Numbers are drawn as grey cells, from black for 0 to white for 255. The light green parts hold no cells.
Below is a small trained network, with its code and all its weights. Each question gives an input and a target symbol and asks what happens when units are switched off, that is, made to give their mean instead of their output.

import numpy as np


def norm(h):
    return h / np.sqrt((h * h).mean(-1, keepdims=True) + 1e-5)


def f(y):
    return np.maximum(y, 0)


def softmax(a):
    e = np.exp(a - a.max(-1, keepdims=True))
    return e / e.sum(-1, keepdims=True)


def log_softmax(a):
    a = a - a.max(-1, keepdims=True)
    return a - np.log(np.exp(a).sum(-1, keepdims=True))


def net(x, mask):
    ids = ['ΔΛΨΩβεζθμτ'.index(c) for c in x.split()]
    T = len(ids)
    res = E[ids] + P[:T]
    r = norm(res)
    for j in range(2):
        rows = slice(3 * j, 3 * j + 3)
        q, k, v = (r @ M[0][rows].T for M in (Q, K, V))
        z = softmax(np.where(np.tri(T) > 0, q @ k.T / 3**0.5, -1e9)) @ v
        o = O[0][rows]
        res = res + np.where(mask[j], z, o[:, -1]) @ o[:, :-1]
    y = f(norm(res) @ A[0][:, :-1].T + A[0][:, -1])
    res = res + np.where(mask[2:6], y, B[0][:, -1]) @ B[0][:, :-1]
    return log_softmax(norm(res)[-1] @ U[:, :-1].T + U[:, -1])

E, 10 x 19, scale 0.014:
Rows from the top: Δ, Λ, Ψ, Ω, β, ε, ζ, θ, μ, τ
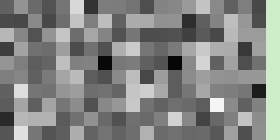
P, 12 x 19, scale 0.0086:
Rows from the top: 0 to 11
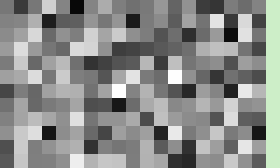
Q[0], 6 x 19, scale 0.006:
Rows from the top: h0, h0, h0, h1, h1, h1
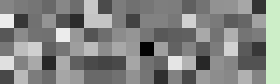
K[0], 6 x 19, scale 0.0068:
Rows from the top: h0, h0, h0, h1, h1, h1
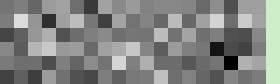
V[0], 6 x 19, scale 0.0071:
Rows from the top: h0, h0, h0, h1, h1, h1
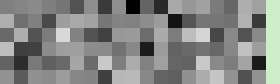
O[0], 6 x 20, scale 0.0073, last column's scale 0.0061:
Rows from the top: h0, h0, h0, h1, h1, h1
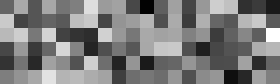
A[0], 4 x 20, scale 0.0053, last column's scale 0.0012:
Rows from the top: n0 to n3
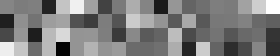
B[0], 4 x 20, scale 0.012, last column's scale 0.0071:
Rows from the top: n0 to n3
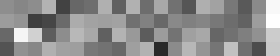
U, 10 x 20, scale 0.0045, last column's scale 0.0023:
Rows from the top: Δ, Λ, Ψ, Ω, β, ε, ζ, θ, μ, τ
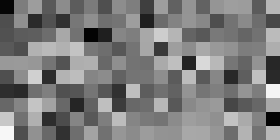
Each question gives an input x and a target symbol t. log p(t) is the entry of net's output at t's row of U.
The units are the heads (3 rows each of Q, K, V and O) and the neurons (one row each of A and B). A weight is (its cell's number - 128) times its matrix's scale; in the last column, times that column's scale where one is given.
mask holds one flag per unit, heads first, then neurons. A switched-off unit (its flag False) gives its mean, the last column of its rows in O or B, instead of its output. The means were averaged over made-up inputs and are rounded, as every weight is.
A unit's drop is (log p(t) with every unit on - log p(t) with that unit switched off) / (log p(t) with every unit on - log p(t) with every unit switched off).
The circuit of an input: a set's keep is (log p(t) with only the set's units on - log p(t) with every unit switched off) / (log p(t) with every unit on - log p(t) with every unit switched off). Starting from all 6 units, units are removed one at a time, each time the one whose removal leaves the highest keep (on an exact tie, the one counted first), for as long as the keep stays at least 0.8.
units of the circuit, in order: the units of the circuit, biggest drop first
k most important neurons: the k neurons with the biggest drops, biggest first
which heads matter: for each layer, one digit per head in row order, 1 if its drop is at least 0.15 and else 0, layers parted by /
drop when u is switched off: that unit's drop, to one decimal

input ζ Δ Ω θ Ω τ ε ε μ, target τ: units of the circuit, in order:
h0; h1
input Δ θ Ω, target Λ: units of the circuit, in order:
h1
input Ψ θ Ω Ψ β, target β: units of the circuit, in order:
h0; n0
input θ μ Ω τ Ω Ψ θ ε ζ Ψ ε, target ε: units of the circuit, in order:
h0; n1
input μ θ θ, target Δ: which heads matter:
10
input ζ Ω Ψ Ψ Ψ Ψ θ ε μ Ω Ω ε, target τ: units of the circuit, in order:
h0; h1
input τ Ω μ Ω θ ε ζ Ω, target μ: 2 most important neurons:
n0; n3
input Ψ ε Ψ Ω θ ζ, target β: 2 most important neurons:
n0; n3
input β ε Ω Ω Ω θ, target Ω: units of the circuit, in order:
n3; h1
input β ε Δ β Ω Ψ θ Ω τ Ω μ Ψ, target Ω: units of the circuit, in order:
n3; h0
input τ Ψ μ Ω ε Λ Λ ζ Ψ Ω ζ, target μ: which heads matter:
01
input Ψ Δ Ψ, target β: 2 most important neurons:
n0; n2
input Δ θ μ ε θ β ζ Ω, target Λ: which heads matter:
01
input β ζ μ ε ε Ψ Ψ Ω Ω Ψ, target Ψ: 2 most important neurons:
n1; n0
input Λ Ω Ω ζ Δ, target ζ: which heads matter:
11
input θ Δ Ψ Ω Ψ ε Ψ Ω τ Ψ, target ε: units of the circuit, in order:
h0
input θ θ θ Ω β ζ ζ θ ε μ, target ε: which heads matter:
10
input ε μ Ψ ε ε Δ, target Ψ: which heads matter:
11
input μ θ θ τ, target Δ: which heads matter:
10
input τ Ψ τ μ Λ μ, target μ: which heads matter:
01
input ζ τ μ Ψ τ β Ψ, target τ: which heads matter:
10
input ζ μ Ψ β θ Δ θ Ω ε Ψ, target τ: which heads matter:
10
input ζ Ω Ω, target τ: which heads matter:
11
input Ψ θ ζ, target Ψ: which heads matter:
01
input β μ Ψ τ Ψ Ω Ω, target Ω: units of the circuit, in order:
h0; n3
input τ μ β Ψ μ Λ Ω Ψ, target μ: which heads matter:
01
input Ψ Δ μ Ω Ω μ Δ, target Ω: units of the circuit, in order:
h1; n3
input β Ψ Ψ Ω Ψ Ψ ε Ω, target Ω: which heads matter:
10
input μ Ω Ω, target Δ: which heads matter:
10
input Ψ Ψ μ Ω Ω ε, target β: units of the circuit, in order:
h0
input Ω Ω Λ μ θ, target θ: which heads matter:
11
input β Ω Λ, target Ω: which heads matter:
10
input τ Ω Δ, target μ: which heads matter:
01
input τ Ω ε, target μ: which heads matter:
01
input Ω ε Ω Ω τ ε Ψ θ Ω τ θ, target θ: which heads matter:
11
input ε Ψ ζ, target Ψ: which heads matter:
11
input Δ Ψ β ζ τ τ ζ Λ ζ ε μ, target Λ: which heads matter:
01
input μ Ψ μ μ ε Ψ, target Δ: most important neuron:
n1
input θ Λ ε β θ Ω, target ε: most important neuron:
n1
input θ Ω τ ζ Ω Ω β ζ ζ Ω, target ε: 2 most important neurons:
n1; n3
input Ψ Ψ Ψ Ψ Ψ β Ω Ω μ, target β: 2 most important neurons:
n0; n3
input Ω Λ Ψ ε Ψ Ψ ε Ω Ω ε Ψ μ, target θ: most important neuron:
n2
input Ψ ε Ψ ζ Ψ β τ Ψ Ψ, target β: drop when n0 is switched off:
0.3
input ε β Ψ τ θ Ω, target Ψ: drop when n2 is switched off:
0.1
